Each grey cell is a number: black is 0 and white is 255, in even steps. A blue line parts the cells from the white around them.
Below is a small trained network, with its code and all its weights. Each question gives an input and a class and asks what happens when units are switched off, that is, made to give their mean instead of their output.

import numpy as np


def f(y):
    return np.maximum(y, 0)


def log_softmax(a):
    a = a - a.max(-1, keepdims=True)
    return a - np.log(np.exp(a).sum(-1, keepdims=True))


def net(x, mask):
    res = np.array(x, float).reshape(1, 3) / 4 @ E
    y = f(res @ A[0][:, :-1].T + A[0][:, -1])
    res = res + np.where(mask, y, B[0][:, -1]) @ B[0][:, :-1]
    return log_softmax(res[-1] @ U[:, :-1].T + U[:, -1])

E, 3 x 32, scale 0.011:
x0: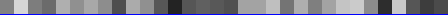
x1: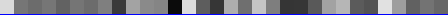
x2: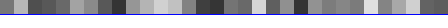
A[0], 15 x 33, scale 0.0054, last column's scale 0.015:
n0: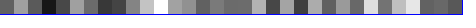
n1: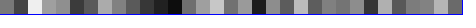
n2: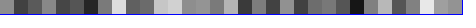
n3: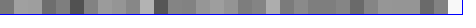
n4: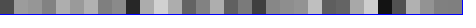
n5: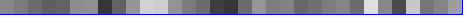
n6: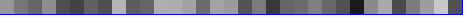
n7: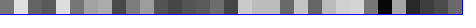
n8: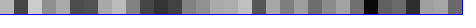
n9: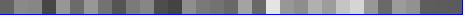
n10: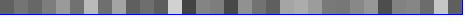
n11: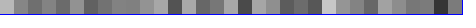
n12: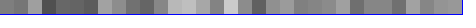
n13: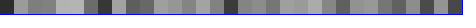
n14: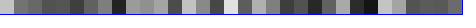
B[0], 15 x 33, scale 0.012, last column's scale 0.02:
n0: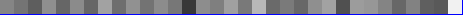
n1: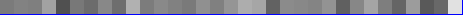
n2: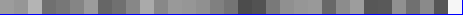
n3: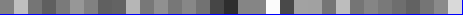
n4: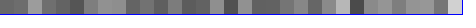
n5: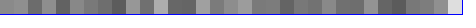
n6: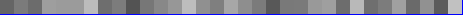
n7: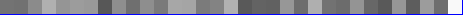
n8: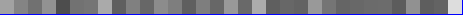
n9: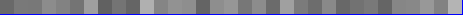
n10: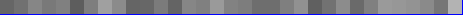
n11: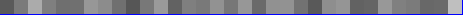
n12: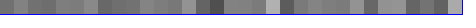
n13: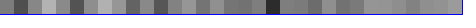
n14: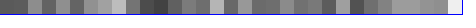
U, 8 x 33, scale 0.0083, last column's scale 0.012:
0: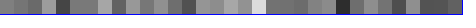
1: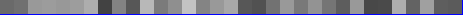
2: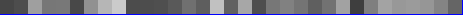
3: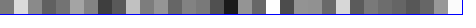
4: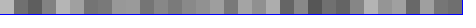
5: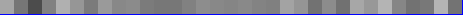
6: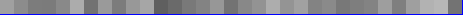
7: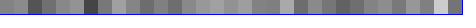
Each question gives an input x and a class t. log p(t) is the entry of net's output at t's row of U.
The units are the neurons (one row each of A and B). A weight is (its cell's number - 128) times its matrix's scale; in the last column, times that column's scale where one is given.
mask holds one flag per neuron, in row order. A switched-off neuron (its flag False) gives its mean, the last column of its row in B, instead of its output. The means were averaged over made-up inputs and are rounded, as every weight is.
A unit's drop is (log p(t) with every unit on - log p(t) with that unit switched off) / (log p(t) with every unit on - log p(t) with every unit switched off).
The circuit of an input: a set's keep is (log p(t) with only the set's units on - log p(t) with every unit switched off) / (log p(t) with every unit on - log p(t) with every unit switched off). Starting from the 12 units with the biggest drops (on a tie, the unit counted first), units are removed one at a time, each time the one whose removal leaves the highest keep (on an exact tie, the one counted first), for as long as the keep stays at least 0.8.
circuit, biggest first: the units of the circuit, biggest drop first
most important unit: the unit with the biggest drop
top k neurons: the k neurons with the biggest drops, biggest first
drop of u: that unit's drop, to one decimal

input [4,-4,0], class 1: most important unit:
n14
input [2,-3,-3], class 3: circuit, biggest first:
[n0 n14 n6]
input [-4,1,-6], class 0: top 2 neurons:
[n1 n8]
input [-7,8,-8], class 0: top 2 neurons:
[n8 n1]
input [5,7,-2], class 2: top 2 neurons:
[n14 n2]
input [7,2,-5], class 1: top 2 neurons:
[n7 n0]
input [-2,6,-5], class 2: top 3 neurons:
[n14 n0 n5]
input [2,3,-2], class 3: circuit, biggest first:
[n0 n6]
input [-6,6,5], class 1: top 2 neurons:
[n2 n6]
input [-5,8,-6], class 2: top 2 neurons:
[n14 n0]
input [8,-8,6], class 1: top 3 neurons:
[n7 n14 n9]
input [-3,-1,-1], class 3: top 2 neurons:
[n7 n9]
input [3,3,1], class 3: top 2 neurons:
[n6 n4]
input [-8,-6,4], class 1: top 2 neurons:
[n2 n6]
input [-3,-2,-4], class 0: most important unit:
n1
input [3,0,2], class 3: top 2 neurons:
[n6 n2]
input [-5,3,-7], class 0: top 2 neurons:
[n1 n8]
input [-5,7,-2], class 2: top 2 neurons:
[n14 n7]
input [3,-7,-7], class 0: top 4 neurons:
[n1 n8 n14 n11]
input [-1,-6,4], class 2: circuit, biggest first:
[n4]
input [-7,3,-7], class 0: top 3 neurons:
[n1 n8 n7]
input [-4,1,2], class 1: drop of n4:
0.1
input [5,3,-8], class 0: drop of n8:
0.2
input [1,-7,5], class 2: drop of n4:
1.1
